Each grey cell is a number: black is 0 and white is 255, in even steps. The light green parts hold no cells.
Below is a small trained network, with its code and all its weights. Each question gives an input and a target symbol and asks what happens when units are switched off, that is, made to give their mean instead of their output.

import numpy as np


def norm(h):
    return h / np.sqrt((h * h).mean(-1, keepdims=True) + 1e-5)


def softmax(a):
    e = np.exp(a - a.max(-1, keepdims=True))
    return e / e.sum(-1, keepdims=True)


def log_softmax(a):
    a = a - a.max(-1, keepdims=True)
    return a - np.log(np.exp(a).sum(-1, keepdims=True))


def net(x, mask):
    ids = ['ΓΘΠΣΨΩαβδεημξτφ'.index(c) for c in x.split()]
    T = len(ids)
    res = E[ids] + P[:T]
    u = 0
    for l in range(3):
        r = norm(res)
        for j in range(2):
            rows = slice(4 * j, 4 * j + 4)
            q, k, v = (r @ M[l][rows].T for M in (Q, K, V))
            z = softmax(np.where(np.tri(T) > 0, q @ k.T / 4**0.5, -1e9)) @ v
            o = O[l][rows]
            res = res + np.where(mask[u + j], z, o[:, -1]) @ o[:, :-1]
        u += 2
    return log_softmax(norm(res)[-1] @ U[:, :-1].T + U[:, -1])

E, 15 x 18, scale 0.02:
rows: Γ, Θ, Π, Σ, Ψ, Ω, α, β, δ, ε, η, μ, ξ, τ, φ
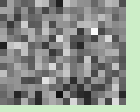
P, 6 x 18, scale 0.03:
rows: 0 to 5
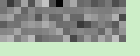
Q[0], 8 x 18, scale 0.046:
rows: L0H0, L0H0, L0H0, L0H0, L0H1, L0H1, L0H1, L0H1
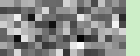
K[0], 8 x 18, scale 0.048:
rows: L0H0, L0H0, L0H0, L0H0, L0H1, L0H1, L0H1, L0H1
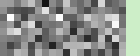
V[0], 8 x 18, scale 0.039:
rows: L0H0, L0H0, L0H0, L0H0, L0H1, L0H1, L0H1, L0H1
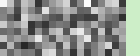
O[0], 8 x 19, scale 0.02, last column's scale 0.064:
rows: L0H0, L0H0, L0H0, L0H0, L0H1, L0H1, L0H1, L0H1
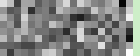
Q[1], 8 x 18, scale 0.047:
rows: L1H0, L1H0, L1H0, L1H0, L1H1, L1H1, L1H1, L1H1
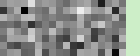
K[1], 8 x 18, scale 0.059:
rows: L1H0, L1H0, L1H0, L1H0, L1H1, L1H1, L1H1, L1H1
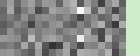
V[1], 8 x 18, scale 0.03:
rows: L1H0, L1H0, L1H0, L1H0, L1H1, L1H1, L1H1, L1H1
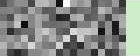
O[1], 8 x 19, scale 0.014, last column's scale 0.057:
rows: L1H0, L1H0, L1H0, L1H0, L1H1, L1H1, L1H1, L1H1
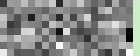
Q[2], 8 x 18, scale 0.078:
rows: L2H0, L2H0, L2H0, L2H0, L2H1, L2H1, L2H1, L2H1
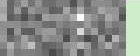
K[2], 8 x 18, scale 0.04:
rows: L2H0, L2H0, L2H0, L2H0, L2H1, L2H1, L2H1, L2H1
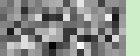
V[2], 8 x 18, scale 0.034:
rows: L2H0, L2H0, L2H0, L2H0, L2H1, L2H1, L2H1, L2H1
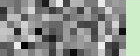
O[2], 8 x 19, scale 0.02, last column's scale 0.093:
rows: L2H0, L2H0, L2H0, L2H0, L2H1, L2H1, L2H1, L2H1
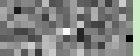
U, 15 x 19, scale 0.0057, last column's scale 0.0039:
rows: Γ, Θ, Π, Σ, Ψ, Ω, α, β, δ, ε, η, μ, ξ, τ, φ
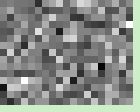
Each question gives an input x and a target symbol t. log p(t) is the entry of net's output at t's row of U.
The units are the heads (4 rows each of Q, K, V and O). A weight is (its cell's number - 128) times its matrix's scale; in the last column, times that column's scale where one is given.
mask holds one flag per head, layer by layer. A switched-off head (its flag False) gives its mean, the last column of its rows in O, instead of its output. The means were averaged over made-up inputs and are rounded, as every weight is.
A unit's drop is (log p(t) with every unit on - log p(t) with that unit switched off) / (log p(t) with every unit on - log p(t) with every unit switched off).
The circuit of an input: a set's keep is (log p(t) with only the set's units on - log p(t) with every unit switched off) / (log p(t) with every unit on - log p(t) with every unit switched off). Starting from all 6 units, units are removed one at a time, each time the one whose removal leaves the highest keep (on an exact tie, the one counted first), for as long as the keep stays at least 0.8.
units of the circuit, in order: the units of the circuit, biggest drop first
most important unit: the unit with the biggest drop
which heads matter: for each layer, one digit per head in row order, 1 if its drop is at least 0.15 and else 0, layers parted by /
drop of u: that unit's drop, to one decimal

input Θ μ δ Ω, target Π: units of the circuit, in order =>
[L0H1, L0H0]
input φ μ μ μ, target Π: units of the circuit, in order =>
[L0H0, L0H1]
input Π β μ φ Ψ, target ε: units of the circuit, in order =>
[L0H1, L0H0]
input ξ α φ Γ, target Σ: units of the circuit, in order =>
[L0H1, L2H0]
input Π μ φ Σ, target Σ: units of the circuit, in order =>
[L0H1, L2H0]
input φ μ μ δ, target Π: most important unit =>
L0H0
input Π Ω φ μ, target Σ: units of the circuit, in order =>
[L0H1, L2H0]
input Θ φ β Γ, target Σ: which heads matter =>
01 / 00 / 00
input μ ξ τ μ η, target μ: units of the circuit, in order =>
[L0H1, L1H1]
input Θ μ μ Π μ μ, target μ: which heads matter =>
01 / 00 / 01
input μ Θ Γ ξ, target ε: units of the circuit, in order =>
[L0H1, L0H0, L2H1]
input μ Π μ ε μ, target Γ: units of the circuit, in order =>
[L0H0, L2H1, L0H1]
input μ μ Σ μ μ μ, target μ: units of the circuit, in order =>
[L0H1, L2H1, L0H0]
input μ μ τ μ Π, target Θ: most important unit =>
L0H0
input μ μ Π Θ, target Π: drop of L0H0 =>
0.3
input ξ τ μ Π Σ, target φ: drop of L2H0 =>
0.2
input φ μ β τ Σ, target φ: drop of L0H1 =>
0.9
